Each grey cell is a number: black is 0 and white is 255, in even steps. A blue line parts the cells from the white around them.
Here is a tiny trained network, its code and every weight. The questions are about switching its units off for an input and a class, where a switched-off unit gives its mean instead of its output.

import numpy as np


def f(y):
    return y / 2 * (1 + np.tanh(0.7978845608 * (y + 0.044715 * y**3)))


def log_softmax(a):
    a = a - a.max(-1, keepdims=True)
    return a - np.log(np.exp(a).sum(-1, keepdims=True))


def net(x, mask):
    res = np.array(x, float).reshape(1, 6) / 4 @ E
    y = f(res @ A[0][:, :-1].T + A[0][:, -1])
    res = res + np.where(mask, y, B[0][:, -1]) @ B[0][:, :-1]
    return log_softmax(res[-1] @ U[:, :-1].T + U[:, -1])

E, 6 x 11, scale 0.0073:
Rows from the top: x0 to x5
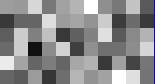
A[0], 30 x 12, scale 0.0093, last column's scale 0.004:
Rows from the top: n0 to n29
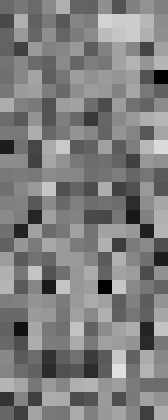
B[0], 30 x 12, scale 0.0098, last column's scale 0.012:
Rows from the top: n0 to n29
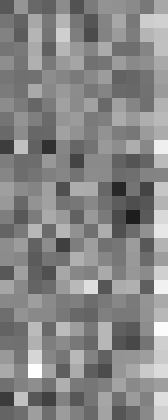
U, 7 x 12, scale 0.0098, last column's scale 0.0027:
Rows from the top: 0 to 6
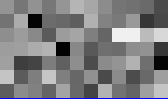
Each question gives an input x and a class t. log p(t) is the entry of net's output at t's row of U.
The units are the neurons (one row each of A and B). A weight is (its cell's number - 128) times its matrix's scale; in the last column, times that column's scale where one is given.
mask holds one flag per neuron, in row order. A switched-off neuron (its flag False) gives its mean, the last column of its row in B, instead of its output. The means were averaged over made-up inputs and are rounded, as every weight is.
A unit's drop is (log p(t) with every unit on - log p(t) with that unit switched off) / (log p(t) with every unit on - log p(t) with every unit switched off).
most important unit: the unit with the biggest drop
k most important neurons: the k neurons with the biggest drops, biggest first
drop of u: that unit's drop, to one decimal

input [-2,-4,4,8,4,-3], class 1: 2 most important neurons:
n23, n16
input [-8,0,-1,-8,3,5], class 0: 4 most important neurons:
n25, n10, n28, n26
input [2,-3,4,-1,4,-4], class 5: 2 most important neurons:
n10, n28
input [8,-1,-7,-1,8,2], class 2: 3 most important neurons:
n20, n15, n19
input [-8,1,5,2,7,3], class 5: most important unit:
n15
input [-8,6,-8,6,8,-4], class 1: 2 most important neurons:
n28, n10
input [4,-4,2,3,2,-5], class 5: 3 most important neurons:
n10, n28, n19
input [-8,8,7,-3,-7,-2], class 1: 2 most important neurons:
n13, n17
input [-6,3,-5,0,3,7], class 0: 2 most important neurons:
n10, n23
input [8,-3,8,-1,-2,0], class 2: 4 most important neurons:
n15, n23, n16, n24
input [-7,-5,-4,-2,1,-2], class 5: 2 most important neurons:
n15, n10
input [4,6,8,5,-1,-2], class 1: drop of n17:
0.2
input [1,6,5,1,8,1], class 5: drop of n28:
0.1
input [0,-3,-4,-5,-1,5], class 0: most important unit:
n23
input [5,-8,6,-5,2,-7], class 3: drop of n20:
0.2
